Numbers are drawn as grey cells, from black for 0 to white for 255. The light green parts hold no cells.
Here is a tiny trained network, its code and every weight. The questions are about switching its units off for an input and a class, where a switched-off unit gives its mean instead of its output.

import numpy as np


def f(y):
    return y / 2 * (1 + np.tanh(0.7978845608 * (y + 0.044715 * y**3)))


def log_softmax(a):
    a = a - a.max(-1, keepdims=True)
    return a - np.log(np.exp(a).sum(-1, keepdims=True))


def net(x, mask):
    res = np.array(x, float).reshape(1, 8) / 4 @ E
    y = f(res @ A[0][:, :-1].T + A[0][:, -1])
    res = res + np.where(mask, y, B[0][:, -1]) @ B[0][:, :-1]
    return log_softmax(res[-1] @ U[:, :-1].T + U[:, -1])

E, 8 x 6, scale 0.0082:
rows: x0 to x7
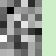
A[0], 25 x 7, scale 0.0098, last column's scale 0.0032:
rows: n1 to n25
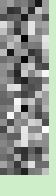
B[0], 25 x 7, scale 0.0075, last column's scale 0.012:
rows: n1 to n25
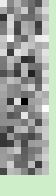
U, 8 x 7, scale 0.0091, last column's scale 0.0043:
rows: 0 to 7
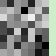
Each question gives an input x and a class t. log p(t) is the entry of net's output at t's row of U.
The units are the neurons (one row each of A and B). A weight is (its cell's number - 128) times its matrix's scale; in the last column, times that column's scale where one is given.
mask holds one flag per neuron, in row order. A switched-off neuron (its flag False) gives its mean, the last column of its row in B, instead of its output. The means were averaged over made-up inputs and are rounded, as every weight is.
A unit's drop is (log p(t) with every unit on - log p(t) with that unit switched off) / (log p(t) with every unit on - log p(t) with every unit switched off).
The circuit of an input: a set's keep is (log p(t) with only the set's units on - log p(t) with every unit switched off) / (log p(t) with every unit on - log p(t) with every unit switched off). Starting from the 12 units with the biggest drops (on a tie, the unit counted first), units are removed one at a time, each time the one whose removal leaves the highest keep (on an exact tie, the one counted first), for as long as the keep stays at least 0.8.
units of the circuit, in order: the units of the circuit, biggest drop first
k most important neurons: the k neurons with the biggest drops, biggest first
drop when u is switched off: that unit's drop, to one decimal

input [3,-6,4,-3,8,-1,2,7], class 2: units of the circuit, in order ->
n13
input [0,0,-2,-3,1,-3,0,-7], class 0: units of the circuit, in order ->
n6, n4
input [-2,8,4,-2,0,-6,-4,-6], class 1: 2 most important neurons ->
n16, n23
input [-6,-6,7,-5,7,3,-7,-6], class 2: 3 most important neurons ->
n13, n17, n7
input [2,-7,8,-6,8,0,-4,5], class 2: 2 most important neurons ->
n13, n17
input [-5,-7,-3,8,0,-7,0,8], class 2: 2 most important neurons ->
n17, n7
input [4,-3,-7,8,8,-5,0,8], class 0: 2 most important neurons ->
n19, n6
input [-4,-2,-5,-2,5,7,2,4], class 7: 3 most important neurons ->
n6, n13, n16
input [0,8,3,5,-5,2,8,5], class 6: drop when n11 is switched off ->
0.2
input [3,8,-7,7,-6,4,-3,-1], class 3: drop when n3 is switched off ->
-0.1
